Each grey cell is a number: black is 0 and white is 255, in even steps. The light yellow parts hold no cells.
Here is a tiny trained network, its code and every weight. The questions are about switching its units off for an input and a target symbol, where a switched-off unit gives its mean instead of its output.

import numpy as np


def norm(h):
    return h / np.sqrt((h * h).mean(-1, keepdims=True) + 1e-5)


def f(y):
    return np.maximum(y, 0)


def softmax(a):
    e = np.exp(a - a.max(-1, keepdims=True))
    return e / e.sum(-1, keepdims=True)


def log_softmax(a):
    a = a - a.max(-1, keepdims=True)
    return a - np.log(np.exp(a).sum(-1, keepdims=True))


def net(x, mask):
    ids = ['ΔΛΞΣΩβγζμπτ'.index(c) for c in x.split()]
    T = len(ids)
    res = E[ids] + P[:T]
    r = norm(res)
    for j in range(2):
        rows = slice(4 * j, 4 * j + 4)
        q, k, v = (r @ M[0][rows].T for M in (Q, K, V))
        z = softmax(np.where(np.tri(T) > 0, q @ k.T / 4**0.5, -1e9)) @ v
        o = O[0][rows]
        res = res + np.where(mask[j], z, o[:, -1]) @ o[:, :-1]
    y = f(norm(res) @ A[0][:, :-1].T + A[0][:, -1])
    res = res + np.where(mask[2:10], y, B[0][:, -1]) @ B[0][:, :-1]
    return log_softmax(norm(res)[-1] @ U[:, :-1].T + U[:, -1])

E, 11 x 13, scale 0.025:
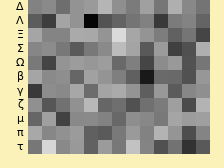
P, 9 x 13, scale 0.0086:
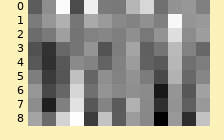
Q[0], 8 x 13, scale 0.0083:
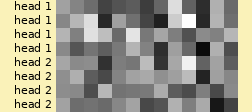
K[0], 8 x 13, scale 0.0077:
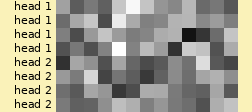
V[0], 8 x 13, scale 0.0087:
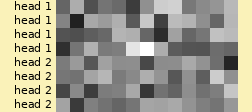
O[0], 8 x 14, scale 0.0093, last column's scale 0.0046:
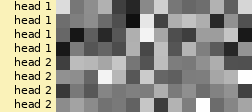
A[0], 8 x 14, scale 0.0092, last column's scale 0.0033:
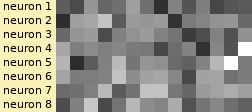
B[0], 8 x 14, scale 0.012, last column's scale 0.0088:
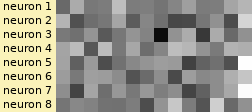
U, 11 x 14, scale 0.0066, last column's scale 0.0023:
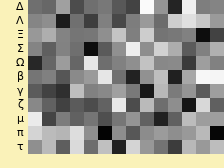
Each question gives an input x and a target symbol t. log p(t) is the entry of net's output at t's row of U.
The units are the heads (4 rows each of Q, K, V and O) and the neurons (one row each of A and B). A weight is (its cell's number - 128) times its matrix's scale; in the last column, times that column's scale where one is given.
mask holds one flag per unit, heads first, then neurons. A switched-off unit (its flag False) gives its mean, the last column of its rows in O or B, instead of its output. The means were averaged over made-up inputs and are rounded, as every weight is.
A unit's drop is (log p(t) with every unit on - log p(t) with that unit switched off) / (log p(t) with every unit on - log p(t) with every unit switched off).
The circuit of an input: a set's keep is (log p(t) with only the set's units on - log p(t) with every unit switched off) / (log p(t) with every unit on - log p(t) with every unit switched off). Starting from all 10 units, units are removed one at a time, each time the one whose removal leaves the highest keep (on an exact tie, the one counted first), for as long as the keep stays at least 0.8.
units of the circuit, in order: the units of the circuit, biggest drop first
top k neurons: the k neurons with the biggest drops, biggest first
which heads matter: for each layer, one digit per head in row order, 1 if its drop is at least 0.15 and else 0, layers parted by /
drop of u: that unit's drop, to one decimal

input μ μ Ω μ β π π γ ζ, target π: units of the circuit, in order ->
(head 1)
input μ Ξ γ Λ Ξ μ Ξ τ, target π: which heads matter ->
01
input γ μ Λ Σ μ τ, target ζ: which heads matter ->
01
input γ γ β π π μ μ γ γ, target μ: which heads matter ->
00
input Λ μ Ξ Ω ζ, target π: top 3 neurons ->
(neuron 7; neuron 2; neuron 6)
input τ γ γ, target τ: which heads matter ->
10
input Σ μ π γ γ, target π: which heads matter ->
10
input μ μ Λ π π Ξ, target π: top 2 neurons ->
(neuron 6; neuron 5)
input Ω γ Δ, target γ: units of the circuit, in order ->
(head 1; head 2)
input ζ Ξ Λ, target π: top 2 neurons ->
(neuron 5; neuron 1)
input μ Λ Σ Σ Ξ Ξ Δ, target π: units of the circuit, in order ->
(head 2; neuron 6)
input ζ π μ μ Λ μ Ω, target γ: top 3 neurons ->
(neuron 5; neuron 7; neuron 2)
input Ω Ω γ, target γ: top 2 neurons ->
(neuron 2; neuron 5)
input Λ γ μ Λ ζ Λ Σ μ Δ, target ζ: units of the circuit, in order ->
(head 2)
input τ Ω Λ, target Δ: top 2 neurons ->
(neuron 3; neuron 8)
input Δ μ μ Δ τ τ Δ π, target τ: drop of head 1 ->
0.4
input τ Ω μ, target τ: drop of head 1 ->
0.2
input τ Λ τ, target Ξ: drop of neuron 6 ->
0.3
